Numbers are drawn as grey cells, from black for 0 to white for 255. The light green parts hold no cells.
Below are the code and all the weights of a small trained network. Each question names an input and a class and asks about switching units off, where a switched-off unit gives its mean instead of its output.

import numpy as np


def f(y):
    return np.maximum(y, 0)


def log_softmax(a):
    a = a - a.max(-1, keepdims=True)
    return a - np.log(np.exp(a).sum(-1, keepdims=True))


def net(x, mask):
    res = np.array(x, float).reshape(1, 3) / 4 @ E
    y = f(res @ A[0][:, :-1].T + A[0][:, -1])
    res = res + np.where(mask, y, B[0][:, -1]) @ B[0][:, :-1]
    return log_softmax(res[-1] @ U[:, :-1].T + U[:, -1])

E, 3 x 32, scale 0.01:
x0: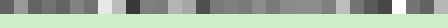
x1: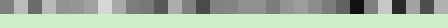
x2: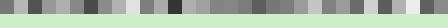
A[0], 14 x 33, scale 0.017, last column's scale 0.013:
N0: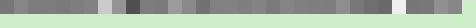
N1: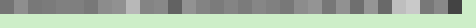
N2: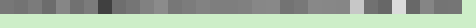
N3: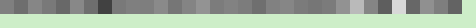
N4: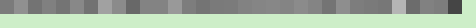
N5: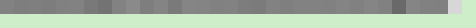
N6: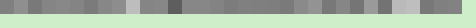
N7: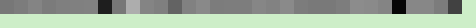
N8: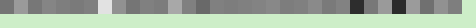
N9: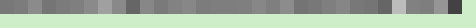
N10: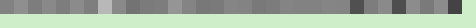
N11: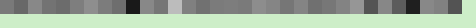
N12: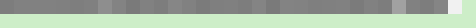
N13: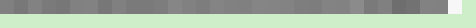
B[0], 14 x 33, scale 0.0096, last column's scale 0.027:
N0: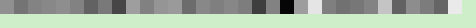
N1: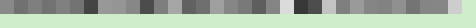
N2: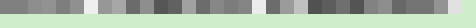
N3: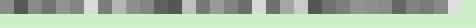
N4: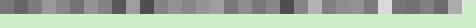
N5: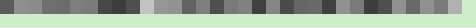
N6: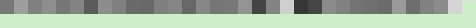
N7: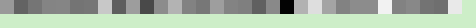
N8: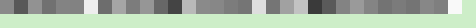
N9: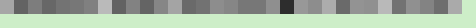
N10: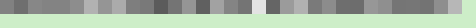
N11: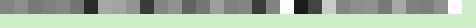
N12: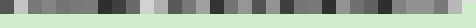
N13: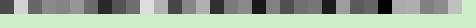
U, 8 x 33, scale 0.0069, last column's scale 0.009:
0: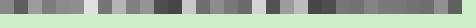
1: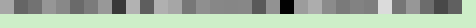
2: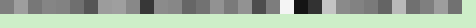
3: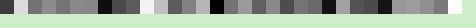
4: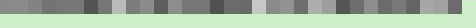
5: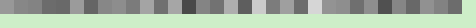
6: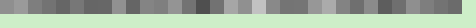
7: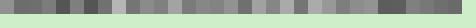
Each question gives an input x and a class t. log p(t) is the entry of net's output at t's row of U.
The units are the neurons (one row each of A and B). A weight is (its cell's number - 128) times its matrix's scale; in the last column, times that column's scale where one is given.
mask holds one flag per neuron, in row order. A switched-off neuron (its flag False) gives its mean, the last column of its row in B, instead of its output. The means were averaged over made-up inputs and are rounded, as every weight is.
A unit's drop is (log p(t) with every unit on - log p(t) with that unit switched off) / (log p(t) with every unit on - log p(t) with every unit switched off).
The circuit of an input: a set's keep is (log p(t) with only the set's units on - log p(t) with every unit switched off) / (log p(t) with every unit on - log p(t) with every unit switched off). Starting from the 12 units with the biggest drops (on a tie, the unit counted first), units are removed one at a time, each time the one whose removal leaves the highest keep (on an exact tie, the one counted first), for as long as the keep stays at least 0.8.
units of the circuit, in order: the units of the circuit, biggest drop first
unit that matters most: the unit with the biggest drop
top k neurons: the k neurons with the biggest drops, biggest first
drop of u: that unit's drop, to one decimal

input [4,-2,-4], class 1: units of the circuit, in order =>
(N0)
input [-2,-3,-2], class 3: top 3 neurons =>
(N8, N10, N13)
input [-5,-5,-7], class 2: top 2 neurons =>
(N11, N8)
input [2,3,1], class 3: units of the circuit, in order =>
(N3, N7)
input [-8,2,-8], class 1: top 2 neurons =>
(N7, N6)
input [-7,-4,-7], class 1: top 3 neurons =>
(N7, N6, N1)
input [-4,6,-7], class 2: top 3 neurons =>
(N11, N2, N3)
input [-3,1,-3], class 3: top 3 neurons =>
(N0, N1, N13)
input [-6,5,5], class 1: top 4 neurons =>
(N7, N11, N2, N3)
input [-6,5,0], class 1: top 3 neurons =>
(N7, N2, N3)
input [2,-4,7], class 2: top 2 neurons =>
(N1, N6)
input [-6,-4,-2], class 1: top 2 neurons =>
(N7, N8)
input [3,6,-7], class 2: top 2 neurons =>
(N11, N2)
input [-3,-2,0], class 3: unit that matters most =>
N0
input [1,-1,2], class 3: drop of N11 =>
0.8
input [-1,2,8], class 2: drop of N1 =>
0.0
